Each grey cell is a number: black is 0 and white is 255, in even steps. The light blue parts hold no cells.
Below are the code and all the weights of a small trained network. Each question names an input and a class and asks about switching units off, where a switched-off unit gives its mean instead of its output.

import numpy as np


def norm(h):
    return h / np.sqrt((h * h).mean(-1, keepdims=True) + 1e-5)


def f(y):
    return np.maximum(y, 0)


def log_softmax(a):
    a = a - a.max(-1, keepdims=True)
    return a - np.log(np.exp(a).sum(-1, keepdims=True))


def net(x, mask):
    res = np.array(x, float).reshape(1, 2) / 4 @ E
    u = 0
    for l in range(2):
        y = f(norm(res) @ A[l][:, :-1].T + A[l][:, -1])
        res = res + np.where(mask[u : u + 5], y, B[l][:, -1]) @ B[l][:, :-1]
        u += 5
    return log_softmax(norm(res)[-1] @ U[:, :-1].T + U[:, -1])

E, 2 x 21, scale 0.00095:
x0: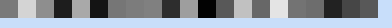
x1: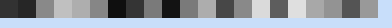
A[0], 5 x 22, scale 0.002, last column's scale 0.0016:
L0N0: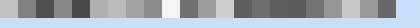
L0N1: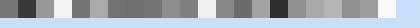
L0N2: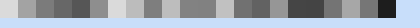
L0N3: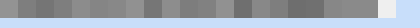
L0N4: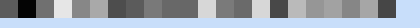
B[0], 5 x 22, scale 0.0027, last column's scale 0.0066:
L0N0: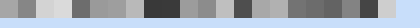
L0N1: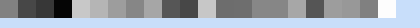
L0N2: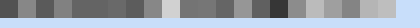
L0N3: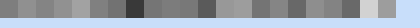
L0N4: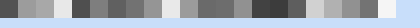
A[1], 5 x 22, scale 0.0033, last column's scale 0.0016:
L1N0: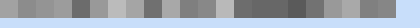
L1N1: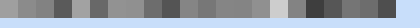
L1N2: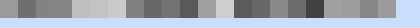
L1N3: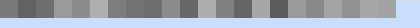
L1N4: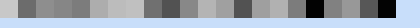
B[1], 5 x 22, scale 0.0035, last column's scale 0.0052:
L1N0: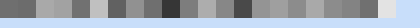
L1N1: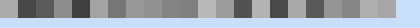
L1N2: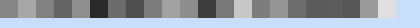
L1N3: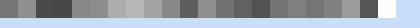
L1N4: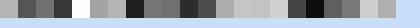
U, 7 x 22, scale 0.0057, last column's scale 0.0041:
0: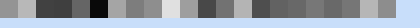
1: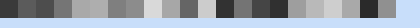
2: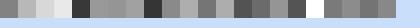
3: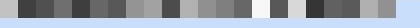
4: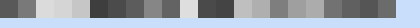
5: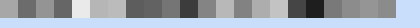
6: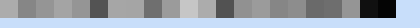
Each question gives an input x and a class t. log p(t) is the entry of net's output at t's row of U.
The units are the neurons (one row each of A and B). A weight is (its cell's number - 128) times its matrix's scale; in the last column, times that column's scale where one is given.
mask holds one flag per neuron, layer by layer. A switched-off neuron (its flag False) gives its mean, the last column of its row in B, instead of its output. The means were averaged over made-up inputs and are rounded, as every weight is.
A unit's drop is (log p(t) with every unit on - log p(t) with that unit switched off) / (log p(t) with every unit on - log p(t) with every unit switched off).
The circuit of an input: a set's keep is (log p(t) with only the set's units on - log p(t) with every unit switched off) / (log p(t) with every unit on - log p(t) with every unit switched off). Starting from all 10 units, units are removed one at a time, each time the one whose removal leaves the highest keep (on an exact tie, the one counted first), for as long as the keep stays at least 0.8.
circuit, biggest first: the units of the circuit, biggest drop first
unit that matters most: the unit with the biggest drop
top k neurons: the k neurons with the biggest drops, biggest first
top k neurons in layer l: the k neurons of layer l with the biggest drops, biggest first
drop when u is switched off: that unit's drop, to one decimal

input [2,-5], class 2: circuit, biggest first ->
(L0N1)
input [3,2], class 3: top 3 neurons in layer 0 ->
(L0N4, L0N2, L0N0)
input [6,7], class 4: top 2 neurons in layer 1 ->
(L1N3, L1N4)
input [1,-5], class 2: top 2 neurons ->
(L0N2, L0N1)
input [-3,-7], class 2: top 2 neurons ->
(L0N1, L0N2)
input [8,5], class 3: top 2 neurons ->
(L0N4, L1N1)
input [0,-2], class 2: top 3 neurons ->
(L0N2, L0N1, L0N0)
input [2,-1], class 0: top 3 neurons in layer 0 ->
(L0N0, L0N4, L0N1)
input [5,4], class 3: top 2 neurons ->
(L0N4, L0N2)
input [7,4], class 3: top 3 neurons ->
(L0N4, L1N1, L0N2)
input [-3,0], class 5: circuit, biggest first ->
(L0N0, L1N4)
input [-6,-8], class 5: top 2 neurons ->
(L0N4, L0N0)
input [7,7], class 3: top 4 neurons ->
(L0N4, L0N2, L1N1, L1N2)
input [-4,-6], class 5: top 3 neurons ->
(L0N4, L0N0, L1N4)
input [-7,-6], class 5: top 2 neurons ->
(L0N0, L0N4)
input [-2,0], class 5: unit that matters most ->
L0N1
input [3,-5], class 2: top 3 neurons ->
(L0N1, L1N2, L1N3)
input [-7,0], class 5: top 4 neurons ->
(L0N0, L0N1, L0N2, L1N4)
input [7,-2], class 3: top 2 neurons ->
(L0N4, L1N1)
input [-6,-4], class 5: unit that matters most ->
L0N0
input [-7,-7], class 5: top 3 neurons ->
(L0N0, L0N4, L1N4)
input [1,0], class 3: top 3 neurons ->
(L0N4, L0N2, L0N0)
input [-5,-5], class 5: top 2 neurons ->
(L0N0, L0N4)
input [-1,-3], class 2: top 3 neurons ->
(L0N1, L0N2, L0N0)
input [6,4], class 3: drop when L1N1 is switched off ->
0.4
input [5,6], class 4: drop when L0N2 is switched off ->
0.0
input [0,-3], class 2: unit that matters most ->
L0N2
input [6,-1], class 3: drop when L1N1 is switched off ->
0.5
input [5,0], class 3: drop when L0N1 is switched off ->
0.1
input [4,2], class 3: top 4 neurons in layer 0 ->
(L0N4, L0N2, L0N0, L0N1)
